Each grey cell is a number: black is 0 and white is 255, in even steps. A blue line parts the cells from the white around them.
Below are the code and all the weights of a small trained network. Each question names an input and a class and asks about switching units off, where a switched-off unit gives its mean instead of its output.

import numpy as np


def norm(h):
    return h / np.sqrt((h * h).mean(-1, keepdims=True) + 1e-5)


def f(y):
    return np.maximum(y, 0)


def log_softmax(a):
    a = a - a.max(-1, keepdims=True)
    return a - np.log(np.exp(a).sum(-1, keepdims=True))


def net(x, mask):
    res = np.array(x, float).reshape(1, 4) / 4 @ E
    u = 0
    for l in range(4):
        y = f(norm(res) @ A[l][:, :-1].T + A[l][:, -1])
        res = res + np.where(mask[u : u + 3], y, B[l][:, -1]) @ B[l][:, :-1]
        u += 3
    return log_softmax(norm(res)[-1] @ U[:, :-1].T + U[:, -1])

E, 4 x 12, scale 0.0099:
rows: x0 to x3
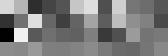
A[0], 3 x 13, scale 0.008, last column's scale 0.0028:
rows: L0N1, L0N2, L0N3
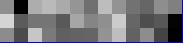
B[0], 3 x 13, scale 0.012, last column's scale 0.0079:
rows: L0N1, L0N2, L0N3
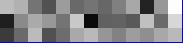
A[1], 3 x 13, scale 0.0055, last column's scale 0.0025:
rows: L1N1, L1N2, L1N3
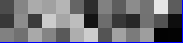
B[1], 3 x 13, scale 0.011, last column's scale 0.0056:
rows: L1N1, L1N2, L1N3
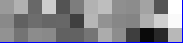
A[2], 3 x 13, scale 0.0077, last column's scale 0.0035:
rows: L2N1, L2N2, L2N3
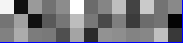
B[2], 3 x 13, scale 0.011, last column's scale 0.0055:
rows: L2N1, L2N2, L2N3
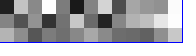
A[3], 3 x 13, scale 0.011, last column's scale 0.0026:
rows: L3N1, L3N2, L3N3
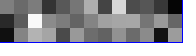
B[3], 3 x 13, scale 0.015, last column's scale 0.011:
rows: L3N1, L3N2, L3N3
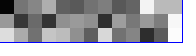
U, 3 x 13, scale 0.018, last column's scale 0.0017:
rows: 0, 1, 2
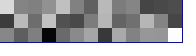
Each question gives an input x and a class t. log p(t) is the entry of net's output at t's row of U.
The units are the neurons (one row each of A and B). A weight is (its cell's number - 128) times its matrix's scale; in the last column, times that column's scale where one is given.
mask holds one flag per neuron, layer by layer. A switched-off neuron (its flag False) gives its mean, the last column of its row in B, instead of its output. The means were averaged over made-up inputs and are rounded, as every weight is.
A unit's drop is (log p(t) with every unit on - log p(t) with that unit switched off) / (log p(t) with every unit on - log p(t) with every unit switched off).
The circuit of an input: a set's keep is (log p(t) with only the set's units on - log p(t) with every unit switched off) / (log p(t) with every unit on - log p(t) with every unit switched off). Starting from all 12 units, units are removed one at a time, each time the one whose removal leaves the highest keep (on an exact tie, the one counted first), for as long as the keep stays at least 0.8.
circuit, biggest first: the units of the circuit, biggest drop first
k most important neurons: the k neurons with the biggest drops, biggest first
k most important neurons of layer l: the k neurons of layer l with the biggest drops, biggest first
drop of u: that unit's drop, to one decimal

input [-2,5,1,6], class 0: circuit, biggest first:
[L3N3]
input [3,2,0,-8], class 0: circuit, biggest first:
[L3N3, L0N2]
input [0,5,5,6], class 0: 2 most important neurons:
[L3N3, L0N1]
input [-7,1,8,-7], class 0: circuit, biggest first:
[L3N3, L3N1]
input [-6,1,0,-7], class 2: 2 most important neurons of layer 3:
[L3N3, L3N2]
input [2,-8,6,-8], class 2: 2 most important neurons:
[L3N3, L2N1]
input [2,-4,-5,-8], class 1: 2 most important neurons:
[L2N1, L0N2]
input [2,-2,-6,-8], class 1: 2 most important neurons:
[L2N1, L0N2]
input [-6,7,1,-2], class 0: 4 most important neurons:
[L3N3, L1N2, L2N2, L1N1]
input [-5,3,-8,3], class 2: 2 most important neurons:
[L0N3, L3N3]
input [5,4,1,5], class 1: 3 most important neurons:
[L3N1, L1N3, L2N1]
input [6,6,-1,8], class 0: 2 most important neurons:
[L3N3, L0N2]
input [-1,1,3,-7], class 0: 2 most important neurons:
[L2N2, L0N2]
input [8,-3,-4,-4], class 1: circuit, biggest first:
[L2N1]
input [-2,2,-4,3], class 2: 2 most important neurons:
[L0N3, L3N3]
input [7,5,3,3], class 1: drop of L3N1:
1.3
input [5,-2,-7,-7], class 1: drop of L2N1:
0.6
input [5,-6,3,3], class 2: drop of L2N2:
0.0
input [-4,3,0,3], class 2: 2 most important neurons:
[L3N2, L0N2]
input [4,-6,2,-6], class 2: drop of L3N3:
0.1
